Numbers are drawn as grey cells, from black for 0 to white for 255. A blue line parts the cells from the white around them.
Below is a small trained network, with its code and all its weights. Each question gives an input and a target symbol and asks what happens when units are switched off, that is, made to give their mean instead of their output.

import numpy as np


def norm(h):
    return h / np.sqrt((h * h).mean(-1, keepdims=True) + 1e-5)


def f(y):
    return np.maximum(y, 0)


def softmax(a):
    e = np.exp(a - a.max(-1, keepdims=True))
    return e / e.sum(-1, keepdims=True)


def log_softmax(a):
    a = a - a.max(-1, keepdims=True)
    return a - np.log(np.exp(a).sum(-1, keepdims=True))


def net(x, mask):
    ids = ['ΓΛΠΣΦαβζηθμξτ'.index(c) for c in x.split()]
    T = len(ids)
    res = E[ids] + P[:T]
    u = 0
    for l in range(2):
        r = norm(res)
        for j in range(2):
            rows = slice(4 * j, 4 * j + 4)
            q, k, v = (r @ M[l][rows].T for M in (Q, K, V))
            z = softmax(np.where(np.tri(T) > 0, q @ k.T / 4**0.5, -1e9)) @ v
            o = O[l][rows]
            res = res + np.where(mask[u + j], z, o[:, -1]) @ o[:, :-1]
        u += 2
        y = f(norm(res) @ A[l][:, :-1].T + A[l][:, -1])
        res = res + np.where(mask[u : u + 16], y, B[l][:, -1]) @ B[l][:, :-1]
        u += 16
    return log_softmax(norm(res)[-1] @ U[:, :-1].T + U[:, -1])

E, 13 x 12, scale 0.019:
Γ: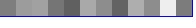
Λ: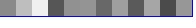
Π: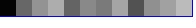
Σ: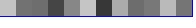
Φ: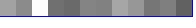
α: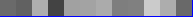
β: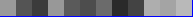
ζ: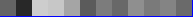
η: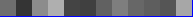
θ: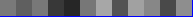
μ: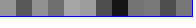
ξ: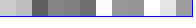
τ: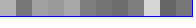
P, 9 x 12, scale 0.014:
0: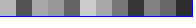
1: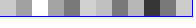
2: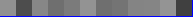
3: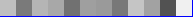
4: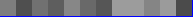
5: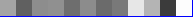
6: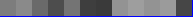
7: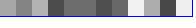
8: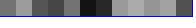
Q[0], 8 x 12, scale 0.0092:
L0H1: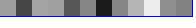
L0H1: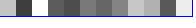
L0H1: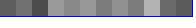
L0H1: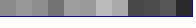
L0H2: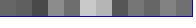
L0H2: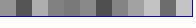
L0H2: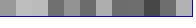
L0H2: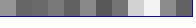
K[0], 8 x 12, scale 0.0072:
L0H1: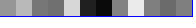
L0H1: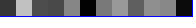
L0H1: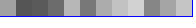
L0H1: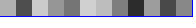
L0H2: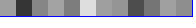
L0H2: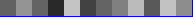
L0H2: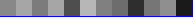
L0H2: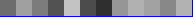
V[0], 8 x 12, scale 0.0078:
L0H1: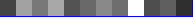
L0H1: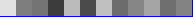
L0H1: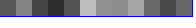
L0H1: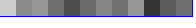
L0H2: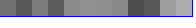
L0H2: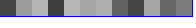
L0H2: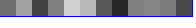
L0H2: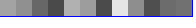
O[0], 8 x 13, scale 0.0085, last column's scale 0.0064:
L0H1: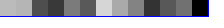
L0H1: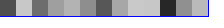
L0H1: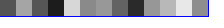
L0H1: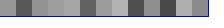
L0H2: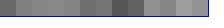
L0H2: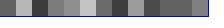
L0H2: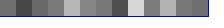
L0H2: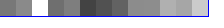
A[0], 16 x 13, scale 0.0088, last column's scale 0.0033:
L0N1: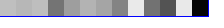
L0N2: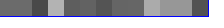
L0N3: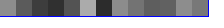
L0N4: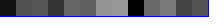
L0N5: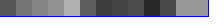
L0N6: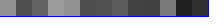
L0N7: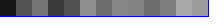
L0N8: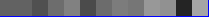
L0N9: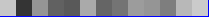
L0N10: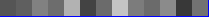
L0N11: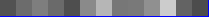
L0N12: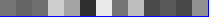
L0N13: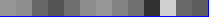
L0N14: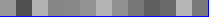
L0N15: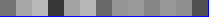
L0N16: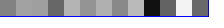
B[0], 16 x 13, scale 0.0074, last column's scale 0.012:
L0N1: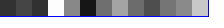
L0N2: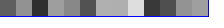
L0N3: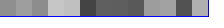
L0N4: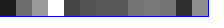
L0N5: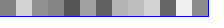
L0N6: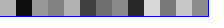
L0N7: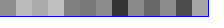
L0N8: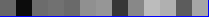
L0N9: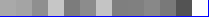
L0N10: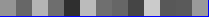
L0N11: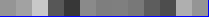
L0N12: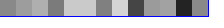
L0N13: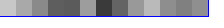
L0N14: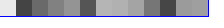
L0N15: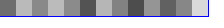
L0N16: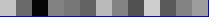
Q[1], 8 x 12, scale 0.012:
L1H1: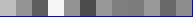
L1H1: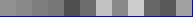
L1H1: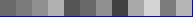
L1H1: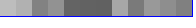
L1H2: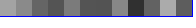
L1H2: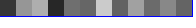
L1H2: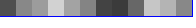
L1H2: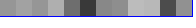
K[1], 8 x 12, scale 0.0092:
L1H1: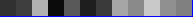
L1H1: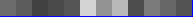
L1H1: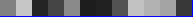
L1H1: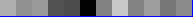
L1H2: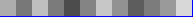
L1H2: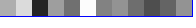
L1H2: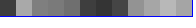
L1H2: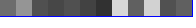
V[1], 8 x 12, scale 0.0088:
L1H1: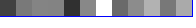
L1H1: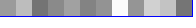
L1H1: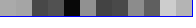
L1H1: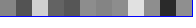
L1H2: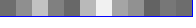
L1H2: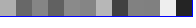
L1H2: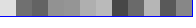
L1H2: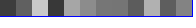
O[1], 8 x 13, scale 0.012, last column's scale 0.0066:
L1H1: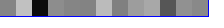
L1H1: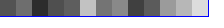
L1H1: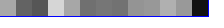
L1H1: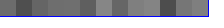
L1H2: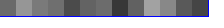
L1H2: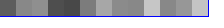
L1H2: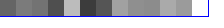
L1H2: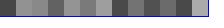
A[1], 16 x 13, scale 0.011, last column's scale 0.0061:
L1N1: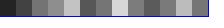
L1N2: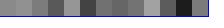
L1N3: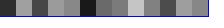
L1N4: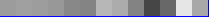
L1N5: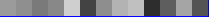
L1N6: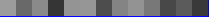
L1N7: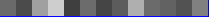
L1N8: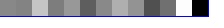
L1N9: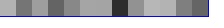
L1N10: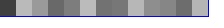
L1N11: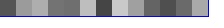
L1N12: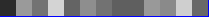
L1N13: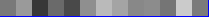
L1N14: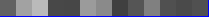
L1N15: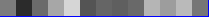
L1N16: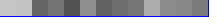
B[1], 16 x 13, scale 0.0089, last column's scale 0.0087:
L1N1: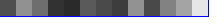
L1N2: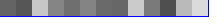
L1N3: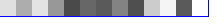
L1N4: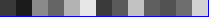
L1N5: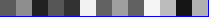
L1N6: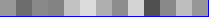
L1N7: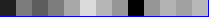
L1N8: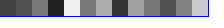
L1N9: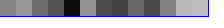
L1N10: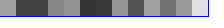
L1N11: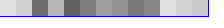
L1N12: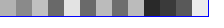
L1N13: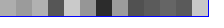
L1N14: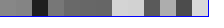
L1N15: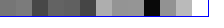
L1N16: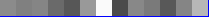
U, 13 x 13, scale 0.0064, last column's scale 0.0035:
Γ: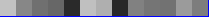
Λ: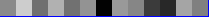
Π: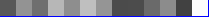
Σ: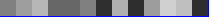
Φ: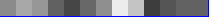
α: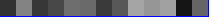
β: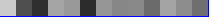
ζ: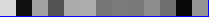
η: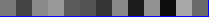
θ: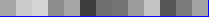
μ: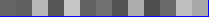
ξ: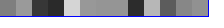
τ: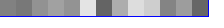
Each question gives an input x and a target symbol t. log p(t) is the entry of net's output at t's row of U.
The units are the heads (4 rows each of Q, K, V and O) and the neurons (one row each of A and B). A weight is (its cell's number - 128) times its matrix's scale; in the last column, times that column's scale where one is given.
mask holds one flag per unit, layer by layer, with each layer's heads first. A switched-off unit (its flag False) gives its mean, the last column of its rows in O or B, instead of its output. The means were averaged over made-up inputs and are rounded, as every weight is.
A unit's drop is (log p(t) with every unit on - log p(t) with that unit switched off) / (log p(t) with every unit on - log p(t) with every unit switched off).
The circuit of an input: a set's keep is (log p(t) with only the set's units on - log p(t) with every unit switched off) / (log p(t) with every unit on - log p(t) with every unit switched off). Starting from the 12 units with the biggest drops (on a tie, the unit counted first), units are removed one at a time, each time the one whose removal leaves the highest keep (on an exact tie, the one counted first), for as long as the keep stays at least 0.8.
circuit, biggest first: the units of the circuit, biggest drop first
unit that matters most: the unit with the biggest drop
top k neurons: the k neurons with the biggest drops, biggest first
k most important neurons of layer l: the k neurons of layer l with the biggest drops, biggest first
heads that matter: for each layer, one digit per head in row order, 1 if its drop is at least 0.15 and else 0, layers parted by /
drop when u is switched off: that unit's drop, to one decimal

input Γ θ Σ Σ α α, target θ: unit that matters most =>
L1N3
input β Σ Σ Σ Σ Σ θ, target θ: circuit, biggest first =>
L1H1, L1N3
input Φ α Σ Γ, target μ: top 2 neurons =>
L1N8, L0N1
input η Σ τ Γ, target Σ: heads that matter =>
10 / 10
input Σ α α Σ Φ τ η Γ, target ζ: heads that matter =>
10 / 00
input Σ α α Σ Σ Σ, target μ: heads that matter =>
01 / 00
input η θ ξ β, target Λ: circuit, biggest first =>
L0H1, L1H1, L1N13
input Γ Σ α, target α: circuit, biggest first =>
L1N14, L1H2
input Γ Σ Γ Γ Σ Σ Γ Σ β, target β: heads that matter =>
00 / 11
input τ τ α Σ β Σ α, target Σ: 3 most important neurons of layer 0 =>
L0N1, L0N3, L0N8
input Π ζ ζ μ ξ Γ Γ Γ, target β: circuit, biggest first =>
L1H1, L0H1, L0N1
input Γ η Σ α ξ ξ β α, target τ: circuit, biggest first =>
L1H2, L1N5
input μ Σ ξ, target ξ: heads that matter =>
00 / 10
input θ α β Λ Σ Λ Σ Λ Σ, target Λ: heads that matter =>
01 / 11
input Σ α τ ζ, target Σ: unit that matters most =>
L0H1
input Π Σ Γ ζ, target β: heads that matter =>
10 / 10
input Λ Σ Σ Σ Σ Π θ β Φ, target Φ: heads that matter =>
10 / 01
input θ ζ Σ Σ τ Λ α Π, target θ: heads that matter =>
00 / 00
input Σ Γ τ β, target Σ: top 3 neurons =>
L1N3, L1N7, L0N15
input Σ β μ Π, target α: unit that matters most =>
L1N5
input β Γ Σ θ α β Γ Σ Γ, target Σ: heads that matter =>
10 / 11
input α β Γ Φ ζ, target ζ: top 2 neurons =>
L0N12, L0N6
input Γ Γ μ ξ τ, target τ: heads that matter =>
10 / 00
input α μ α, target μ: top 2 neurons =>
L0N1, L0N8
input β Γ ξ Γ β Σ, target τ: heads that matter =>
00 / 11
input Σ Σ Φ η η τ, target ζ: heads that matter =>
10 / 00
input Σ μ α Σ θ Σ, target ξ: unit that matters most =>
L0H1
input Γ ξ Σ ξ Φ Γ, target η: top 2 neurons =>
L0N1, L0N16
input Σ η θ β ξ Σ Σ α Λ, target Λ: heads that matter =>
00 / 01
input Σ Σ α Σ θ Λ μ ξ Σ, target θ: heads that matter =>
11 / 10
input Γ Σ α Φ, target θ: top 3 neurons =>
L1N3, L0N1, L1N12
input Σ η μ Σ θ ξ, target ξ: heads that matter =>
10 / 00
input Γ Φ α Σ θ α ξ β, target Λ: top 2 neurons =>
L0N7, L1N13
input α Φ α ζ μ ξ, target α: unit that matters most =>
L1N5
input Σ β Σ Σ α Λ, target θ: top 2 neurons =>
L1N3, L1N12
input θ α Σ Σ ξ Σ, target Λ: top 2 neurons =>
L0N1, L1N12
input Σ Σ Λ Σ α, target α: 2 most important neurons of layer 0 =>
L0N15, L0N7
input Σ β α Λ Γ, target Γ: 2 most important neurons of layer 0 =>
L0N1, L0N13
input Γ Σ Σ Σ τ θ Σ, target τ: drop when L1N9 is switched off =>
0.1
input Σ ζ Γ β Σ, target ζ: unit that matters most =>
L0H2
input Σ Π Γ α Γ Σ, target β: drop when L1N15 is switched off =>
0.1
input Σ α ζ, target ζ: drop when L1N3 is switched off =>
-0.1
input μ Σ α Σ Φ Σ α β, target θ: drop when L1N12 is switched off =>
0.1
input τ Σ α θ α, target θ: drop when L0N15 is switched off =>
0.2
